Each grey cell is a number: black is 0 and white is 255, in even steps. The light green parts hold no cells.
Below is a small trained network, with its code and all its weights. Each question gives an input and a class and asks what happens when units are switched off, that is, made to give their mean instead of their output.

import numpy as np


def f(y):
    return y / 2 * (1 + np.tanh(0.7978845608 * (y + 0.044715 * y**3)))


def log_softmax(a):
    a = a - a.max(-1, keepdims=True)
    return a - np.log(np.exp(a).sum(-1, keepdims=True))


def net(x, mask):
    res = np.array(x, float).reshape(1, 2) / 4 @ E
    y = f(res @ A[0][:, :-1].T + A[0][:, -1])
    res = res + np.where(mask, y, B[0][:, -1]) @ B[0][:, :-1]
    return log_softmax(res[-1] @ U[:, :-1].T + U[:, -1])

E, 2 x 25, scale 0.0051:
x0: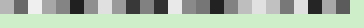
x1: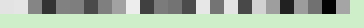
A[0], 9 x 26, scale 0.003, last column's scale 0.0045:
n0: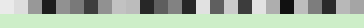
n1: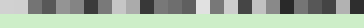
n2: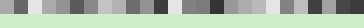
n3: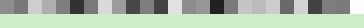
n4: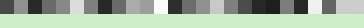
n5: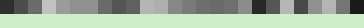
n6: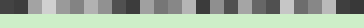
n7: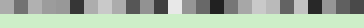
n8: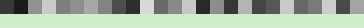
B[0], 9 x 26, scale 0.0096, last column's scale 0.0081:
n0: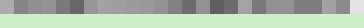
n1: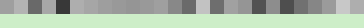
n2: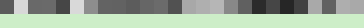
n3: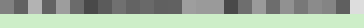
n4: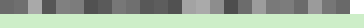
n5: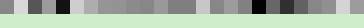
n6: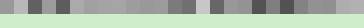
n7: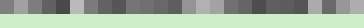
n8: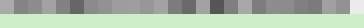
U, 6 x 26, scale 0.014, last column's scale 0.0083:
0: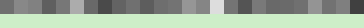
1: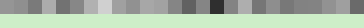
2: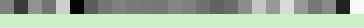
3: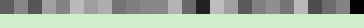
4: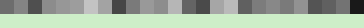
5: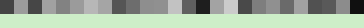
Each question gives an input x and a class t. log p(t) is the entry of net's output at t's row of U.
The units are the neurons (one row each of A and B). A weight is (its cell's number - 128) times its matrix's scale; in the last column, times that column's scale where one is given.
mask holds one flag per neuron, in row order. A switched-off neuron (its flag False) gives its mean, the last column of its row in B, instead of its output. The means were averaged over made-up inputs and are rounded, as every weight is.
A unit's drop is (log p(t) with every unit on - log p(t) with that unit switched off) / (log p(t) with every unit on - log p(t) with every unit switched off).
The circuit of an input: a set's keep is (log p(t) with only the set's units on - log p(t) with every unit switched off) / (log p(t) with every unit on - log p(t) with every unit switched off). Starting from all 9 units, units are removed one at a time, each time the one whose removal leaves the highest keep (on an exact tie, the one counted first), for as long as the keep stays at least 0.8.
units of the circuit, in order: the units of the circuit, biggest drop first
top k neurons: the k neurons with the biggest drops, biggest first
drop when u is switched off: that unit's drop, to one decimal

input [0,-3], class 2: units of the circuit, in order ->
[n1 n2]
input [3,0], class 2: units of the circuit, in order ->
[n5]
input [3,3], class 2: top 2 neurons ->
[n5 n6]
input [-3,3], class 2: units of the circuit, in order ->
[n2 n5]
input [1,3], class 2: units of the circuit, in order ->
[n5 n2]
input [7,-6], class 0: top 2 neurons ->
[n3 n2]
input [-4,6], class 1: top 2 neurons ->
[n0 n1]
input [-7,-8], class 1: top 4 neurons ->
[n8 n6 n3 n5]
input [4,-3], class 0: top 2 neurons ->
[n2 n7]
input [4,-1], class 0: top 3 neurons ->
[n2 n7 n0]
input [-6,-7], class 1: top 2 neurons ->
[n8 n3]
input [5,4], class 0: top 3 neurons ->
[n3 n2 n8]
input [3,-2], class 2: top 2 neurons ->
[n5 n1]
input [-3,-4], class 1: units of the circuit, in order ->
[n3]
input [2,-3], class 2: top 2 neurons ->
[n1 n5]
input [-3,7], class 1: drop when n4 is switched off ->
0.0
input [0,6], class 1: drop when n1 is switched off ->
0.1
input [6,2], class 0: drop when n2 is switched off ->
0.2
